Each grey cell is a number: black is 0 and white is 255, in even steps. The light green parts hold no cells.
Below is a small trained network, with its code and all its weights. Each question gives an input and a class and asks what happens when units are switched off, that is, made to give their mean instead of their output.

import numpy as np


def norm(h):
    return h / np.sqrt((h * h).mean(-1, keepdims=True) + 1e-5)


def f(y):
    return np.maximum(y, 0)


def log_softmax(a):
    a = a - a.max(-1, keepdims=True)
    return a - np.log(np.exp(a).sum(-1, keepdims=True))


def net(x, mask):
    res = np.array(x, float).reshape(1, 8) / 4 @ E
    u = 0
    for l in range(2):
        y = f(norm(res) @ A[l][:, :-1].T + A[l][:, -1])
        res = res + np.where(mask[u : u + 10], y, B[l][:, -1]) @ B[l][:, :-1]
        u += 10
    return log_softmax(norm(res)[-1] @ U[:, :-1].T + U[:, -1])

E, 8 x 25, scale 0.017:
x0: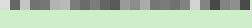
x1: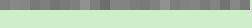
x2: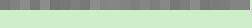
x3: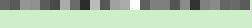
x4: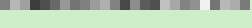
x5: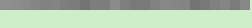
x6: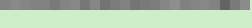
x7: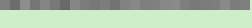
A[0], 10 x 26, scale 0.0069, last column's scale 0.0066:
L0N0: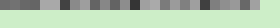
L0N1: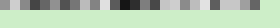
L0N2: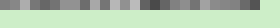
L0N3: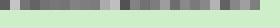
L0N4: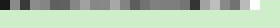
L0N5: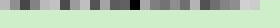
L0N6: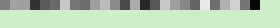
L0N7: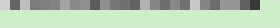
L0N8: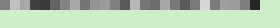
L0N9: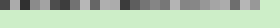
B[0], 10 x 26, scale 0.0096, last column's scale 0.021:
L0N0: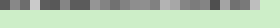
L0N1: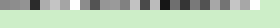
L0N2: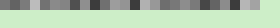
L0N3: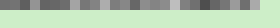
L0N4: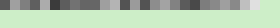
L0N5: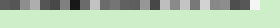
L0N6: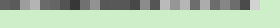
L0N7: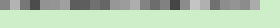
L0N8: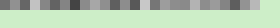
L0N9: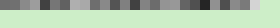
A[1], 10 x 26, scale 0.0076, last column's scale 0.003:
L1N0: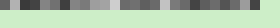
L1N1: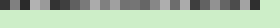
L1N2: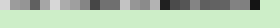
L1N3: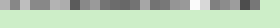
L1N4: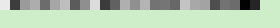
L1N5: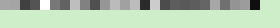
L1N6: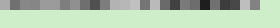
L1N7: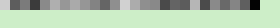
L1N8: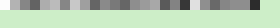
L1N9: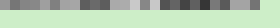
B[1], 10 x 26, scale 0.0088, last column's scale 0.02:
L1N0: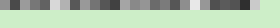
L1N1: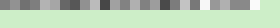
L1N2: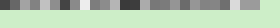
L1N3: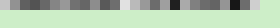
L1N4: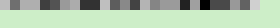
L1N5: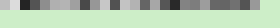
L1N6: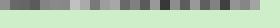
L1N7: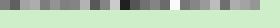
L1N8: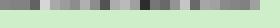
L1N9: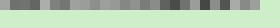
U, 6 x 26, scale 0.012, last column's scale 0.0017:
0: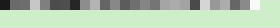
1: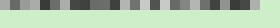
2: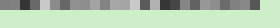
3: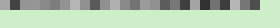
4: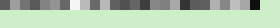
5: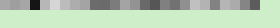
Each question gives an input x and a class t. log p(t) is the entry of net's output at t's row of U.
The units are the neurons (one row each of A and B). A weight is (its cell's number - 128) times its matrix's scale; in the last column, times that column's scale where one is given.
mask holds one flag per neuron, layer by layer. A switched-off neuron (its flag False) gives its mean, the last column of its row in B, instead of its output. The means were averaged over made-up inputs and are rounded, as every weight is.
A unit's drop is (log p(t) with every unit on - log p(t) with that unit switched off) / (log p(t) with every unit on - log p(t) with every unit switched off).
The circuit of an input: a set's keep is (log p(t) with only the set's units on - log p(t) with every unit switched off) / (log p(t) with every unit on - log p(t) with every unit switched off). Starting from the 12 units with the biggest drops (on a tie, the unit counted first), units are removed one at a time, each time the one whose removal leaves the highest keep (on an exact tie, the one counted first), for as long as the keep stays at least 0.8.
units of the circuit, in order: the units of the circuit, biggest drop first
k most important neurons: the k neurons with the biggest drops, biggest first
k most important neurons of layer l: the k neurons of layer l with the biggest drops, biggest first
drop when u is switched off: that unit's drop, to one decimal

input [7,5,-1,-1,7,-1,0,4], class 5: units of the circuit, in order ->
L0N5
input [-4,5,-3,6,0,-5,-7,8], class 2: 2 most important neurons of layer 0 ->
L0N5, L0N6
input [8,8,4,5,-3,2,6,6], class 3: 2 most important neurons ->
L0N5, L0N6
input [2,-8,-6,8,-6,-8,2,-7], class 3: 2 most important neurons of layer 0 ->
L0N4, L0N5
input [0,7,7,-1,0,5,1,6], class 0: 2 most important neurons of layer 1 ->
L1N4, L1N3
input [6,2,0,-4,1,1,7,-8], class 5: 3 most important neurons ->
L0N1, L0N6, L1N8
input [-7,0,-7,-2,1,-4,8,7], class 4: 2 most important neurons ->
L0N9, L0N6
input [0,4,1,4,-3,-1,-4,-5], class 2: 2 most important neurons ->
L0N5, L0N1
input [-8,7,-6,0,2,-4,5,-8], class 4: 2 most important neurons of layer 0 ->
L0N5, L0N9
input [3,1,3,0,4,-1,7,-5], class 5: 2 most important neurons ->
L0N1, L0N5
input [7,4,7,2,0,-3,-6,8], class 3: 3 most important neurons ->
L0N5, L0N6, L1N4
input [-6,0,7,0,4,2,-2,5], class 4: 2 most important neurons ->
L0N5, L0N1
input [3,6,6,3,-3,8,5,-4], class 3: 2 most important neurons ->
L0N5, L0N4
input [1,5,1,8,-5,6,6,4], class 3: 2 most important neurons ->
L0N4, L0N5
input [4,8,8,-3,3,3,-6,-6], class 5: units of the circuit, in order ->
L0N1
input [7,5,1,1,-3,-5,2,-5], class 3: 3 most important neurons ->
L0N5, L0N6, L1N4
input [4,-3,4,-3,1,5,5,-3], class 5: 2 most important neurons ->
L0N1, L0N6
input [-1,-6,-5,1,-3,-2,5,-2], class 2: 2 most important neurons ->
L0N5, L0N6
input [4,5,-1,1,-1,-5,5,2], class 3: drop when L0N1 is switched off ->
0.2
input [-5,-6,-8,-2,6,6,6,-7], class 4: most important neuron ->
L0N1
